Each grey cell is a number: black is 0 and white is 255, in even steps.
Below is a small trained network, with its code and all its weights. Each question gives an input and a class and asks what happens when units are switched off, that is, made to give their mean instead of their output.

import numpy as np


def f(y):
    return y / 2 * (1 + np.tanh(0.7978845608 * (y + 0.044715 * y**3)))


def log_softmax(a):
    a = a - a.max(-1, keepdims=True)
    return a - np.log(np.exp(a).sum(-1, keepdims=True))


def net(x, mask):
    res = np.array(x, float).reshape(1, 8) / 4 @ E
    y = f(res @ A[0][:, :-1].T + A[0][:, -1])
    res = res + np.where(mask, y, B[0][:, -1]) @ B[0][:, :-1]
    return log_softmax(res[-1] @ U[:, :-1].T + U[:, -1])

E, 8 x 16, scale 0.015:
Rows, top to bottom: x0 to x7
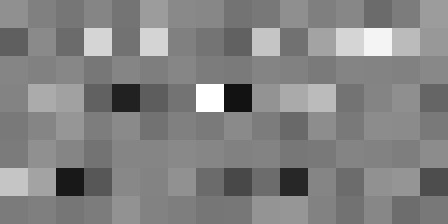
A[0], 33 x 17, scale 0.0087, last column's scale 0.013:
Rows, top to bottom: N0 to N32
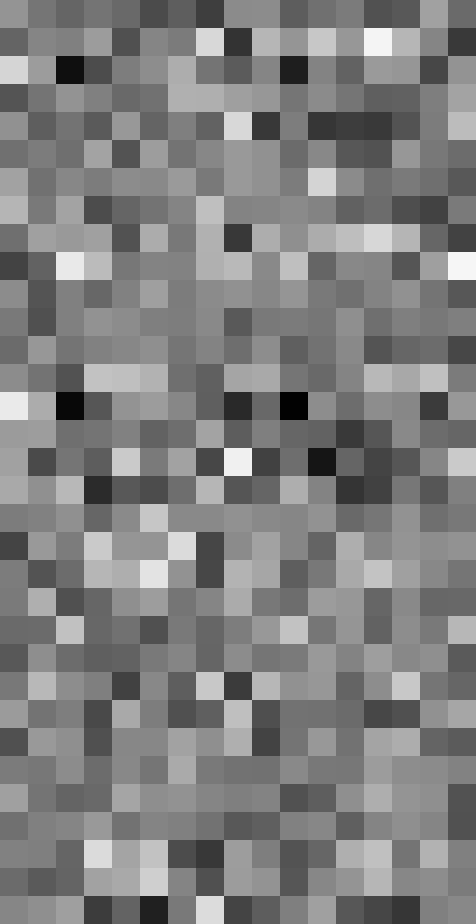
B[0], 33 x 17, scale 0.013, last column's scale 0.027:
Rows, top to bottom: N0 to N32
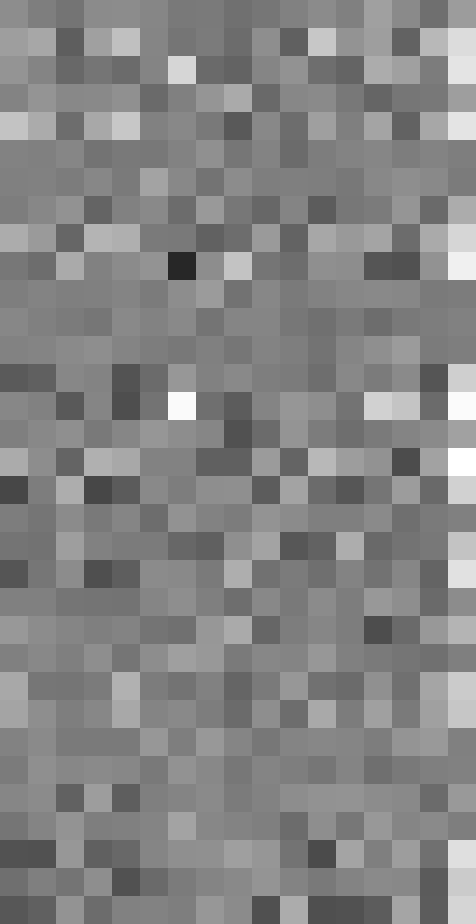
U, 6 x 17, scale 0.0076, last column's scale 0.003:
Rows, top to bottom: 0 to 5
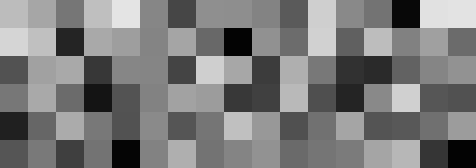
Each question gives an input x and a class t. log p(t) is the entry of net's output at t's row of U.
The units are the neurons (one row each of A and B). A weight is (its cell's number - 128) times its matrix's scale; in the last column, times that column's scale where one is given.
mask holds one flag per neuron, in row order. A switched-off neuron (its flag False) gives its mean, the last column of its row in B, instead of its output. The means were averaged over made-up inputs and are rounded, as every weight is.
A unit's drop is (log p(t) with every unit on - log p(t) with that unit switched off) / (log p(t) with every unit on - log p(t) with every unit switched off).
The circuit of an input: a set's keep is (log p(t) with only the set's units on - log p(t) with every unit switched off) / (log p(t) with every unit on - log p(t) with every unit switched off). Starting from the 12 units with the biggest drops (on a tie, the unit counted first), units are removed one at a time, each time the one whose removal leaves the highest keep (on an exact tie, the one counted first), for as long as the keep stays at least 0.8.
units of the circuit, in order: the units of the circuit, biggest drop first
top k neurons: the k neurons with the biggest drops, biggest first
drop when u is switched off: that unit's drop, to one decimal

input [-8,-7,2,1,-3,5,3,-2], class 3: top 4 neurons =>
[N17 N32 N1 N8]
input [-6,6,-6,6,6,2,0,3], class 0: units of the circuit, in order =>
[N14]
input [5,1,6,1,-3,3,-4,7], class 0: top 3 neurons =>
[N17 N32 N30]
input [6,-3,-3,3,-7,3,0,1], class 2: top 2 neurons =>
[N14 N2]
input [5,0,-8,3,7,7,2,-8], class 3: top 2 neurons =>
[N16 N4]
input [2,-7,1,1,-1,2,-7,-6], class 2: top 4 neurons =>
[N17 N32 N1 N8]
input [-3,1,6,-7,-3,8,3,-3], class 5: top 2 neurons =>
[N30 N20]
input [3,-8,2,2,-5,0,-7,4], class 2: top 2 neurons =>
[N17 N32]
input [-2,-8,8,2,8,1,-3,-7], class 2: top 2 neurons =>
[N17 N32]
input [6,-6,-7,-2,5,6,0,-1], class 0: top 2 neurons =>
[N14 N2]
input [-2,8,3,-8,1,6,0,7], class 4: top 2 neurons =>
[N14 N19]
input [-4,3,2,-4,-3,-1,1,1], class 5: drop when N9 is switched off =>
0.1
